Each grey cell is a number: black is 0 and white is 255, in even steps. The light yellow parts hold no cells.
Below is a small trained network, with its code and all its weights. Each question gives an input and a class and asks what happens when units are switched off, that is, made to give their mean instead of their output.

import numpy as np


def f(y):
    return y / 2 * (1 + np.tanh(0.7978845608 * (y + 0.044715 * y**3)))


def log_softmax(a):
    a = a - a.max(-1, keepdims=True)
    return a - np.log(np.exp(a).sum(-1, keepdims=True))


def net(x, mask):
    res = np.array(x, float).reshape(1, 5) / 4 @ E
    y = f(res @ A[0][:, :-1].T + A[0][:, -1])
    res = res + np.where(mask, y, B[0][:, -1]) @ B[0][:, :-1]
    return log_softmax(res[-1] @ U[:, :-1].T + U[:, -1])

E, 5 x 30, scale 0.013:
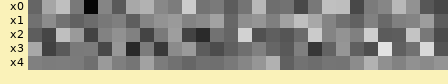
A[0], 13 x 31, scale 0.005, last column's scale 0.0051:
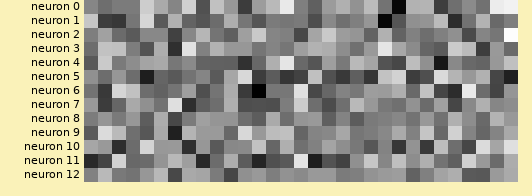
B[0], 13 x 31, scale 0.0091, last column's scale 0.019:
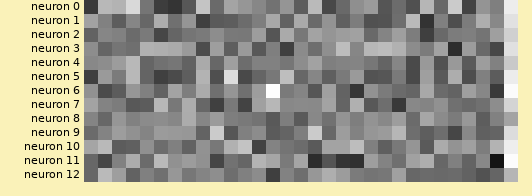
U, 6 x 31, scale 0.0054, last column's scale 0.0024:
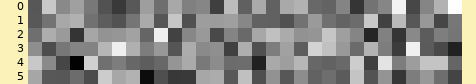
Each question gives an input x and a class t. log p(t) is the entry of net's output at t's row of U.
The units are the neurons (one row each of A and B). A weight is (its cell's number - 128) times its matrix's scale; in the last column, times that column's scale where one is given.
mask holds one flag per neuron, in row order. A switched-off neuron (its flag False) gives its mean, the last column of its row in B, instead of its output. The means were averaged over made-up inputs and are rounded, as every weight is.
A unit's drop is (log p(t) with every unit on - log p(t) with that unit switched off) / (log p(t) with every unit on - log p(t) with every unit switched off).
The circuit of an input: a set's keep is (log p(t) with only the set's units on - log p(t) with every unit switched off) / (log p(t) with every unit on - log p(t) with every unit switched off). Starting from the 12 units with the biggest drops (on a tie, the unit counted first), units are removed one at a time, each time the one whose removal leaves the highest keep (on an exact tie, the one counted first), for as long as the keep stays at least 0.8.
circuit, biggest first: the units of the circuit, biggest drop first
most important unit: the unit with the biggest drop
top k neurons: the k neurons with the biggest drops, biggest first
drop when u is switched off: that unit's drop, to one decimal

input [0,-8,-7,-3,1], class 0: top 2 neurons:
[neuron 0; neuron 1]
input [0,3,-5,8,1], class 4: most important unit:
neuron 0
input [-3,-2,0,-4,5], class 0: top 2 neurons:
[neuron 11; neuron 6]
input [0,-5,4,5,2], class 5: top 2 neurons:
[neuron 0; neuron 1]
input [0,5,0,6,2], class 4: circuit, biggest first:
[neuron 0; neuron 11]
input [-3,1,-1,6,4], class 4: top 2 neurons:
[neuron 10; neuron 11]
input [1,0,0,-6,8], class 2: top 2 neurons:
[neuron 3; neuron 5]
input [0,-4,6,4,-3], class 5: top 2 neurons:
[neuron 0; neuron 7]
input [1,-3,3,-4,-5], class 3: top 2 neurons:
[neuron 5; neuron 3]
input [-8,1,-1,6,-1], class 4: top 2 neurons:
[neuron 10; neuron 11]
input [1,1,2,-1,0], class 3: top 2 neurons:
[neuron 5; neuron 0]
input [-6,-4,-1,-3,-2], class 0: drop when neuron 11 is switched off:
0.1
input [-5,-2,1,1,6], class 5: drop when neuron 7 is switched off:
0.1
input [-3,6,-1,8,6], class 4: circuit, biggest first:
[neuron 10]
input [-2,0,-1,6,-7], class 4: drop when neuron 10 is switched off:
0.1
